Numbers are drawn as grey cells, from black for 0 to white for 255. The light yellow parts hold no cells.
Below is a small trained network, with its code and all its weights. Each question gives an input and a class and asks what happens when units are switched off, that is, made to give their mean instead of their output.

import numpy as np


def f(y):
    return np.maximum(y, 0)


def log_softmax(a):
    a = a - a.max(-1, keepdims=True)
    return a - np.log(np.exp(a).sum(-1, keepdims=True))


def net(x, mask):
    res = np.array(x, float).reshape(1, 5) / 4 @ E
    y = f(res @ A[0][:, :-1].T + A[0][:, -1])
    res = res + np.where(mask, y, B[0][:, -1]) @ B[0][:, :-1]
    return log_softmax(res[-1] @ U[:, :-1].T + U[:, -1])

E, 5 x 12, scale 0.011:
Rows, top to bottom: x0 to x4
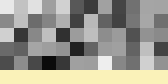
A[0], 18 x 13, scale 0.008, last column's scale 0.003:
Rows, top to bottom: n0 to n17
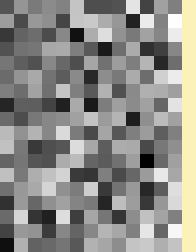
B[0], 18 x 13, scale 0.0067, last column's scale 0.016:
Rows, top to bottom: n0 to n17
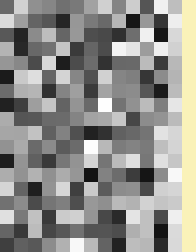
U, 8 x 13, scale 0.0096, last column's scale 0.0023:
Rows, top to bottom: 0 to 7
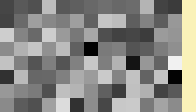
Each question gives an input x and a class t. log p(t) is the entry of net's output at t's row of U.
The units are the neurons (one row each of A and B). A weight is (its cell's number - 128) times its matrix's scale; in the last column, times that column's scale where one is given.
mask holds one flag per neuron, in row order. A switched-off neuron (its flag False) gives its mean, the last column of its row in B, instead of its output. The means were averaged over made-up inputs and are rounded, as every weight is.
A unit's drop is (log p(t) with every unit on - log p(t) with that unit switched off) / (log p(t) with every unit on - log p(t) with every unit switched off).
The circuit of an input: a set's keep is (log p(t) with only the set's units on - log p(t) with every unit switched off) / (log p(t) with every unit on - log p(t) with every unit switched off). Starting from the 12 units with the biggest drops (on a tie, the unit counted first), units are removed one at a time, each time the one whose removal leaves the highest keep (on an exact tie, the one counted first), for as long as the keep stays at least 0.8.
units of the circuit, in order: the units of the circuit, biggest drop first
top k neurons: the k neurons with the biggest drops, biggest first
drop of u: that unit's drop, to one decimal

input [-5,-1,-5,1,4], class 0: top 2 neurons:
(n7, n2)
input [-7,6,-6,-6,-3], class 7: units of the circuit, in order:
(n3)
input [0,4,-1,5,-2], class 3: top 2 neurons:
(n17, n11)
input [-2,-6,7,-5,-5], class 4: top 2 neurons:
(n1, n10)
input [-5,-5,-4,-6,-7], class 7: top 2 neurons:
(n3, n13)
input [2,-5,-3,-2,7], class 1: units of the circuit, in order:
(n7, n13)
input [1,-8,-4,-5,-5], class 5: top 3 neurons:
(n0, n5, n11)
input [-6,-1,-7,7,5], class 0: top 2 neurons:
(n7, n2)
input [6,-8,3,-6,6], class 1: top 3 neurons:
(n5, n1, n11)
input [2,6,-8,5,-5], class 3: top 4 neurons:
(n12, n9, n6, n11)
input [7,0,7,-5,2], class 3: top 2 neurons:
(n12, n13)
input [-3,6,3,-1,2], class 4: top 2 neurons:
(n1, n7)
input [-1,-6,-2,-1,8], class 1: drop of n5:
0.6
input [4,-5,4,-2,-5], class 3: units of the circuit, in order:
(n12)
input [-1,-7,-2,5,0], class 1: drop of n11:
-0.1
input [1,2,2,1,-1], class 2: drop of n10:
-0.1
